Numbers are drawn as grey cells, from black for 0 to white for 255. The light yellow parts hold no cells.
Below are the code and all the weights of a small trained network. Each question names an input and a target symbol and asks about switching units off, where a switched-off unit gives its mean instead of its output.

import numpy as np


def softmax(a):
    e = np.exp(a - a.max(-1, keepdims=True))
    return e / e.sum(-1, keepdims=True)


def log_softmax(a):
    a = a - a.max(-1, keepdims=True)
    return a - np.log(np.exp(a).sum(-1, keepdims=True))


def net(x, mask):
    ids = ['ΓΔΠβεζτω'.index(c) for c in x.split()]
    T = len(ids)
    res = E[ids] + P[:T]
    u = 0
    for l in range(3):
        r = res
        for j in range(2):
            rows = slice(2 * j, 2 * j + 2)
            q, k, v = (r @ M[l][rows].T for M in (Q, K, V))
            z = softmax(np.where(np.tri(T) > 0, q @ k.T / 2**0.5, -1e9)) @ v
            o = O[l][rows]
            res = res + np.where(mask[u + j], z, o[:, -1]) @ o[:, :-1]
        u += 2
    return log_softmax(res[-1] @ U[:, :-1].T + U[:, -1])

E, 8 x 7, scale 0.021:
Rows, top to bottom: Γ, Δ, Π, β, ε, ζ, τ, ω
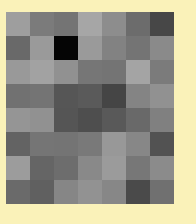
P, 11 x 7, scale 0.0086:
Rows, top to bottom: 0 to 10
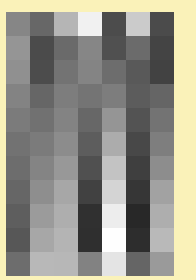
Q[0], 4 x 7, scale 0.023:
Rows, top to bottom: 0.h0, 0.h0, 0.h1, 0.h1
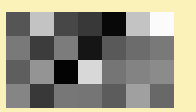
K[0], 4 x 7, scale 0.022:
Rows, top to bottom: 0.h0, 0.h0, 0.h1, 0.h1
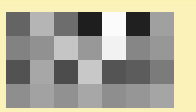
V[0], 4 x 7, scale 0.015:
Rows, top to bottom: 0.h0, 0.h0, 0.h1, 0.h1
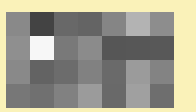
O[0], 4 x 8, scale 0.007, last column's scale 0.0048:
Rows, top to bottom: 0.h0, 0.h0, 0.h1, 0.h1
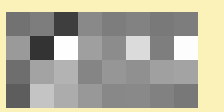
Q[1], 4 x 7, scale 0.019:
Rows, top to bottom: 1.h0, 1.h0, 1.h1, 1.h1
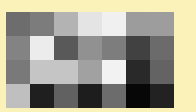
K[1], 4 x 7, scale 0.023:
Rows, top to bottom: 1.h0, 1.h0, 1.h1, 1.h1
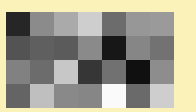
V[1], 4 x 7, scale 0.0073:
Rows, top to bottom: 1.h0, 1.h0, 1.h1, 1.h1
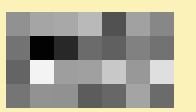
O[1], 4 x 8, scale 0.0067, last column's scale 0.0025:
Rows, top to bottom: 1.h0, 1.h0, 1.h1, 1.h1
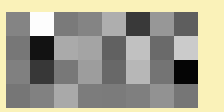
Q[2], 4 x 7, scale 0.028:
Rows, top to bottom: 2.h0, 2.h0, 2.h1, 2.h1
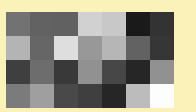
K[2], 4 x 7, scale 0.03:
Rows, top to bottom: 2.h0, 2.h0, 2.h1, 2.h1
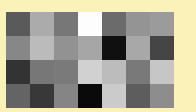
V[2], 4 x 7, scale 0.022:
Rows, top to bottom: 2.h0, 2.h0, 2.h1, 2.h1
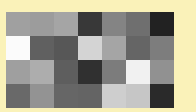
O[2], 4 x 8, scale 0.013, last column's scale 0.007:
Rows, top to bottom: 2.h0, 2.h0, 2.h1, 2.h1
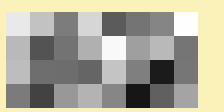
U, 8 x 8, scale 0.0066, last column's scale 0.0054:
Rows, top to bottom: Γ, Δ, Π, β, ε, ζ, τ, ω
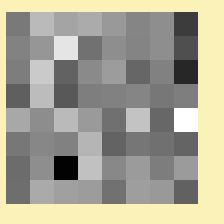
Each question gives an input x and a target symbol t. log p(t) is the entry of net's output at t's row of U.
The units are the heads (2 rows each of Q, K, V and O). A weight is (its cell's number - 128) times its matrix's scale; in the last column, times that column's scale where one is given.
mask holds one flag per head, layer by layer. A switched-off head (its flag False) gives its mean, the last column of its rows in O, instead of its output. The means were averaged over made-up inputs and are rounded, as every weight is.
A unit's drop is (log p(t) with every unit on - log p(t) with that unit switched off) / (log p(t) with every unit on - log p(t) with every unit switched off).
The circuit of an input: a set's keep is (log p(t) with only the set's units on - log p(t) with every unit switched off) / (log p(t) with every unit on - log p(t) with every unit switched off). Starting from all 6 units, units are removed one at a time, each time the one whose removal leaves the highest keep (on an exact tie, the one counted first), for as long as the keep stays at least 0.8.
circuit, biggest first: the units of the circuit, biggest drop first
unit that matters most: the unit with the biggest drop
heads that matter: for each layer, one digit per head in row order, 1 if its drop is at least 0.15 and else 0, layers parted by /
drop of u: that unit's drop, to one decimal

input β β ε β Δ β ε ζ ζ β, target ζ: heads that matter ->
00 / 00 / 01
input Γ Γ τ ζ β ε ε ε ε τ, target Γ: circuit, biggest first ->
2.h0; 2.h1
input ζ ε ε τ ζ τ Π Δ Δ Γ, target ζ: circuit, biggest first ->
2.h1
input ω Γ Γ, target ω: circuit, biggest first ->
2.h1; 0.h0
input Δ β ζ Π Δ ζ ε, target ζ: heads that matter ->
10 / 00 / 01
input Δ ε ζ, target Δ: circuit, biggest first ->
2.h0; 0.h1
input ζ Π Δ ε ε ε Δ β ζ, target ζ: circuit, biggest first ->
2.h1; 0.h1; 0.h0
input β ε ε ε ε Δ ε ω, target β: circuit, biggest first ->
2.h0; 0.h1; 0.h0
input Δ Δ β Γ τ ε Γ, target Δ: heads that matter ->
00 / 00 / 10
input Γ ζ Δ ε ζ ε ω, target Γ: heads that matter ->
00 / 10 / 11
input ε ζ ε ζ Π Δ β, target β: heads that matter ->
01 / 10 / 11
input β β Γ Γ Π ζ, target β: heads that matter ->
01 / 00 / 10
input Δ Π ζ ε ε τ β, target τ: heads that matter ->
10 / 00 / 10
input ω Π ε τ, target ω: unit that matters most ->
0.h0
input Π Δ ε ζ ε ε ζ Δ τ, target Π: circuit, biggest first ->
1.h0; 0.h1
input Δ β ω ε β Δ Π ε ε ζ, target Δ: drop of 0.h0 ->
0.1
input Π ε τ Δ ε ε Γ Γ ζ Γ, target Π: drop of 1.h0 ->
1.0
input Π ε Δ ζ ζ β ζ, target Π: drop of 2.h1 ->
0.2
